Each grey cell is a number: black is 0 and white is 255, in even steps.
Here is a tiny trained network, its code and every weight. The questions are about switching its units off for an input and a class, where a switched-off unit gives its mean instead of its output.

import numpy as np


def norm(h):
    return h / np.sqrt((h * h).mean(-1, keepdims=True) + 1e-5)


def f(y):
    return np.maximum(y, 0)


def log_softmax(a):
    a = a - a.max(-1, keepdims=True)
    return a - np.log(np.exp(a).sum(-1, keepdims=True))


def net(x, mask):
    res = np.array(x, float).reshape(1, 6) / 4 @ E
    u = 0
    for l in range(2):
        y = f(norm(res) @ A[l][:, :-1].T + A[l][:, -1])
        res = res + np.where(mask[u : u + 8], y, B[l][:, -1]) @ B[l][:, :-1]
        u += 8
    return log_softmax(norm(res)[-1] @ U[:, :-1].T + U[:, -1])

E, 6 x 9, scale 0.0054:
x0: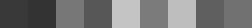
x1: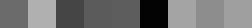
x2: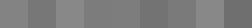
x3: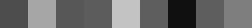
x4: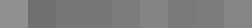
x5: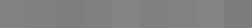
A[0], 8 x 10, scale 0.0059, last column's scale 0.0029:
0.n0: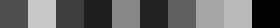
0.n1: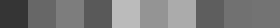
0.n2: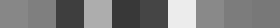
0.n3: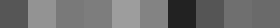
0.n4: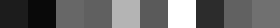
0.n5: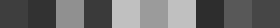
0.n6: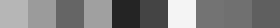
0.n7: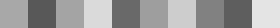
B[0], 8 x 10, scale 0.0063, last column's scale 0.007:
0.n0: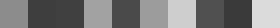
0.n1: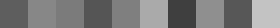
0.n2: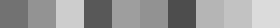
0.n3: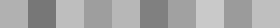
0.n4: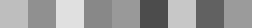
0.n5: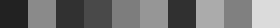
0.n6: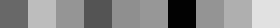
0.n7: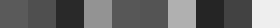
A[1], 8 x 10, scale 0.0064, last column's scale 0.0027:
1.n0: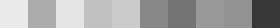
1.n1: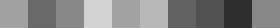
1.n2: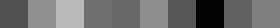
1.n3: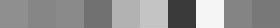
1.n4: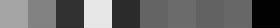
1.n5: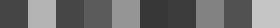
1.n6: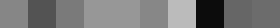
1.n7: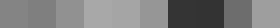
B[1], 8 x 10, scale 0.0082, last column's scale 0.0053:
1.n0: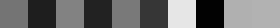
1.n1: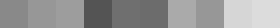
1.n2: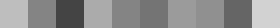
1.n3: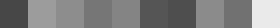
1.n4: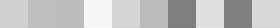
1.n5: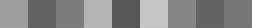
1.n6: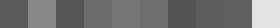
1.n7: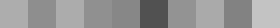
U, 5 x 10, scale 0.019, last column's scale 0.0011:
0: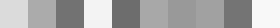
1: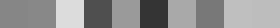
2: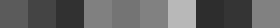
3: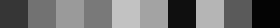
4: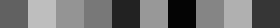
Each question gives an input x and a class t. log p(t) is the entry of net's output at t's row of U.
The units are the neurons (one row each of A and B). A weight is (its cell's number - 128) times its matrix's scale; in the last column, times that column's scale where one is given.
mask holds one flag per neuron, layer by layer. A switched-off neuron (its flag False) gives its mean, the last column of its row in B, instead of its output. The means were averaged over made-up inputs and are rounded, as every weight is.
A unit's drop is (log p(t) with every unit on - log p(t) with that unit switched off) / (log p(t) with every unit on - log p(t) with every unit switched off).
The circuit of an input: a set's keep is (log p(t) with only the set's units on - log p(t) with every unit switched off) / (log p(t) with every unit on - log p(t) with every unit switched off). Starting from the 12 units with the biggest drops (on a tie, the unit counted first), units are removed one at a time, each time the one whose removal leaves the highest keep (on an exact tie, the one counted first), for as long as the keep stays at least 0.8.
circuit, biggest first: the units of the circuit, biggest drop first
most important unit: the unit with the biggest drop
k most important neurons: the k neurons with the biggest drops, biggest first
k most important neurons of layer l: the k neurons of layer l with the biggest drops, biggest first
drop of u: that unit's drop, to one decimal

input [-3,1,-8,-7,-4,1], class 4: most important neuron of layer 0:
0.n6
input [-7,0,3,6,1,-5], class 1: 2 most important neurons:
0.n3, 0.n7
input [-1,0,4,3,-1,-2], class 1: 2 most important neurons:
0.n3, 0.n7
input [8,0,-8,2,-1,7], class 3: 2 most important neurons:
0.n5, 0.n7
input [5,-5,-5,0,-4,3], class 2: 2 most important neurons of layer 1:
1.n4, 1.n2
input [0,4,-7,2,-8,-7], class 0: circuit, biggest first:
1.n4, 0.n0
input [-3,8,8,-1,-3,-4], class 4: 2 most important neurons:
0.n2, 0.n6
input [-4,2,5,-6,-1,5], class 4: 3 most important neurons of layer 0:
0.n6, 0.n2, 0.n4
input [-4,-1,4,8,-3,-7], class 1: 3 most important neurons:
0.n3, 0.n7, 0.n5
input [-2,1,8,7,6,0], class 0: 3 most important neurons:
0.n2, 0.n0, 0.n4
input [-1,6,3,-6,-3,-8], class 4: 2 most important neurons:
0.n6, 0.n4
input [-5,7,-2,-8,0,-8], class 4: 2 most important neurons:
0.n4, 0.n6
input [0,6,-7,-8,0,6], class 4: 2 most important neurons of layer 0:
0.n6, 0.n3
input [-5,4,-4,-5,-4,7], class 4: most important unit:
0.n4
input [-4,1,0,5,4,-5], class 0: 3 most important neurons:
0.n0, 0.n2, 0.n4
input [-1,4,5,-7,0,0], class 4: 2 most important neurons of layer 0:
0.n6, 0.n4
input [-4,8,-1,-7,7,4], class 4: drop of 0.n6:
0.2
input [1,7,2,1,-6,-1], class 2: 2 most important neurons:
0.n0, 1.n4
